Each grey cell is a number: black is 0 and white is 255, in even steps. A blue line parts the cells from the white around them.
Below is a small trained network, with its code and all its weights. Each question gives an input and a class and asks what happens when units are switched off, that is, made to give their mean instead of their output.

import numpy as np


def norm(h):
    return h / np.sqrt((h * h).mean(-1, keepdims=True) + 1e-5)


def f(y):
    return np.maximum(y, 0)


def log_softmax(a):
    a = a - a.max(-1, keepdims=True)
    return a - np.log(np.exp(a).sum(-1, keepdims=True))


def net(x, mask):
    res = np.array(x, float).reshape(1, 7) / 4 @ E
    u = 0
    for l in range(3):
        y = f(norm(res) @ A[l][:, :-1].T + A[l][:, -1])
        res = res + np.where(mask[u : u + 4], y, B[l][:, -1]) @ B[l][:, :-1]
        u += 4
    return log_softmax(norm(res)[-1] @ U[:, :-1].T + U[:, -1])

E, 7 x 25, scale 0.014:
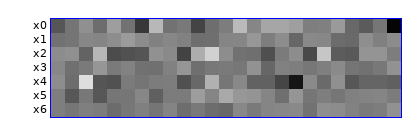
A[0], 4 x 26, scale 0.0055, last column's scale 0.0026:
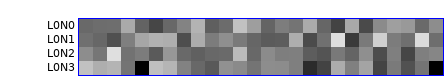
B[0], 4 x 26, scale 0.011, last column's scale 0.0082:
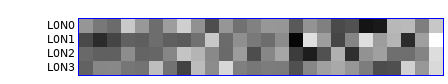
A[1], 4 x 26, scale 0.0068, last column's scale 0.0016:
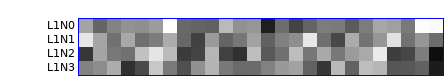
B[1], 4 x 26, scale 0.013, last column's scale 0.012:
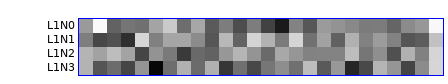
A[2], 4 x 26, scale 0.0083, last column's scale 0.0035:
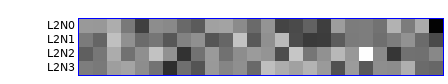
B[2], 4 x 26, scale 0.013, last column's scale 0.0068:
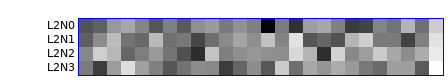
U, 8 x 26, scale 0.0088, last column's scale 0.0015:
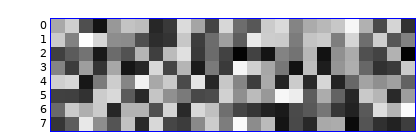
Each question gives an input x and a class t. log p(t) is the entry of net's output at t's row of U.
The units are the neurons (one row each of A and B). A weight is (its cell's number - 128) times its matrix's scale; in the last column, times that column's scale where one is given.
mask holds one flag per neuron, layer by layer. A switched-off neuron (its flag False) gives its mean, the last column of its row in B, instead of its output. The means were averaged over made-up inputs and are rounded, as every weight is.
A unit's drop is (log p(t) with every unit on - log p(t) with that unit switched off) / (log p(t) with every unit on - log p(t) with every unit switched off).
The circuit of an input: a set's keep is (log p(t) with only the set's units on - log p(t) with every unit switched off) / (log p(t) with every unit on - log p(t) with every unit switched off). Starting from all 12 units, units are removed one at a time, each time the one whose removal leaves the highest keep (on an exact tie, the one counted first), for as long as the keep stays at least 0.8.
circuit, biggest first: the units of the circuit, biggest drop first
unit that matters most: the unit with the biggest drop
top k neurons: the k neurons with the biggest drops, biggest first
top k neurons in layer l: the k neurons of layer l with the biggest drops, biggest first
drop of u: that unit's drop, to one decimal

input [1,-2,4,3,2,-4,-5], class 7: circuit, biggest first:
(L2N1; L1N0)
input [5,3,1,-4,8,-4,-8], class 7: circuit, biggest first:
(L2N1)
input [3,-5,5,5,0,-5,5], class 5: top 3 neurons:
(L0N2; L1N0; L0N0)
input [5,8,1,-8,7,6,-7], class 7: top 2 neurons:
(L2N1; L0N1)
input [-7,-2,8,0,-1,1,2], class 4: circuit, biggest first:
(L1N1; L0N2)
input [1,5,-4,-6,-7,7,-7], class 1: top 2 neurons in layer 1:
(L1N2; L1N0)
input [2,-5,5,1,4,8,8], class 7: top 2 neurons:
(L2N1; L1N0)
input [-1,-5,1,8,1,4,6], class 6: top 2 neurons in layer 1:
(L1N3; L1N1)
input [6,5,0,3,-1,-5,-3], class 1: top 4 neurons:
(L0N0; L0N2; L1N3; L1N0)
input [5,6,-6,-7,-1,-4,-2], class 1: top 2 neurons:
(L1N2; L0N2)
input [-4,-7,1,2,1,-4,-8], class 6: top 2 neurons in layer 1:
(L1N3; L1N0)
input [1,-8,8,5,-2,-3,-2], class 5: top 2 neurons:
(L1N0; L0N2)
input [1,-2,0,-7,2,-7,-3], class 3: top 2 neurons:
(L0N0; L1N0)
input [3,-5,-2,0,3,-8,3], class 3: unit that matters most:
L1N0
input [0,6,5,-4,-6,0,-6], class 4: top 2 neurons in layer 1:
(L1N1; L1N3)
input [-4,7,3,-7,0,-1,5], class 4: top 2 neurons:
(L0N2; L1N1)
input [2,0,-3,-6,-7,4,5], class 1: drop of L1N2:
0.2
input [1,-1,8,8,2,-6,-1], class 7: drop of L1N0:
0.6
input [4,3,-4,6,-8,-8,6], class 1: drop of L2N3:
0.0
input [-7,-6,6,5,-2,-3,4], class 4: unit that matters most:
L1N1
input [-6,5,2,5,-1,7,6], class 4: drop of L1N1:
0.1
